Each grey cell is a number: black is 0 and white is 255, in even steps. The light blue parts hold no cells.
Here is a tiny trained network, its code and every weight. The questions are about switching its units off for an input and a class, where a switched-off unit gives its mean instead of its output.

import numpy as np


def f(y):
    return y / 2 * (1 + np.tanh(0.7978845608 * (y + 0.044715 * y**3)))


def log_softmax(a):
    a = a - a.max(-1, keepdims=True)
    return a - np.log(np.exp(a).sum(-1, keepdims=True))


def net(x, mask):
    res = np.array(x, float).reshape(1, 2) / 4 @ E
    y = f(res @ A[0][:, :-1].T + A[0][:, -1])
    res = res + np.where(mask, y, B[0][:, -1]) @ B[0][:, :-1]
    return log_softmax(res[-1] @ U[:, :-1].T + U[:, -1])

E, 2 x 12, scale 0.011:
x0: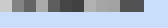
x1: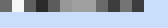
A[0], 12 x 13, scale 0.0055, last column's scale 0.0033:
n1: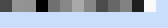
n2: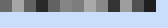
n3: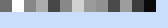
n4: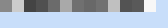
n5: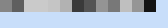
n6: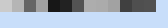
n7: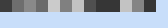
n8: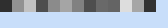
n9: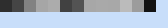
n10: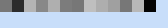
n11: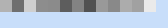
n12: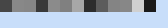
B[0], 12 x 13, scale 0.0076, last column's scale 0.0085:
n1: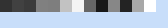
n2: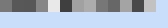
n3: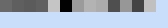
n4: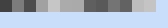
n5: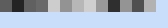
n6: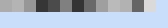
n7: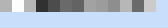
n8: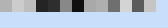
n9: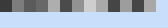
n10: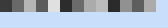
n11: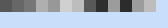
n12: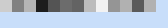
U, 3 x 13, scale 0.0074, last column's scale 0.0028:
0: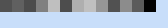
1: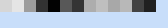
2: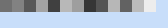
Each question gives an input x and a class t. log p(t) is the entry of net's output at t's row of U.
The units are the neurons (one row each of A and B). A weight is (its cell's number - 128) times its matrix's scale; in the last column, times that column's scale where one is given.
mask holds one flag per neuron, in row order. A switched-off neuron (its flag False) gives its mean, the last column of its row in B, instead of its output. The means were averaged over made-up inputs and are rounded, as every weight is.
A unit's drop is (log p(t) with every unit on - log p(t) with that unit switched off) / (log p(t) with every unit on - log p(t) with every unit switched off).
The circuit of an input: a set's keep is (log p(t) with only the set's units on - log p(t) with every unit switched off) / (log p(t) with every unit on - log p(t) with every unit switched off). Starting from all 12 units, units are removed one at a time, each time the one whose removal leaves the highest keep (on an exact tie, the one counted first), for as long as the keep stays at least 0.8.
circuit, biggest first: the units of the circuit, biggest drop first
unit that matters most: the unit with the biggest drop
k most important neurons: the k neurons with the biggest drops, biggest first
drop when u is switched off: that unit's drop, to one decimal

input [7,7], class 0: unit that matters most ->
n4
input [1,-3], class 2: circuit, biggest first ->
[n3, n2]
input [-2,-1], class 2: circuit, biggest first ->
[n3, n2]
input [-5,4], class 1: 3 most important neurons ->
[n8, n7, n12]
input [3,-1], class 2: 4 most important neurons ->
[n8, n7, n12, n3]
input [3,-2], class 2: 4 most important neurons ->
[n8, n7, n12, n3]
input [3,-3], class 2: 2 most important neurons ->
[n8, n7]
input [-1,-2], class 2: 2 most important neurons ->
[n3, n2]
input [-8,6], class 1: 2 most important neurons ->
[n8, n7]
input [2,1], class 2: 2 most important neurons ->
[n8, n7]
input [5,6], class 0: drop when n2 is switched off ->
0.1
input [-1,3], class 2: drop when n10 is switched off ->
0.3
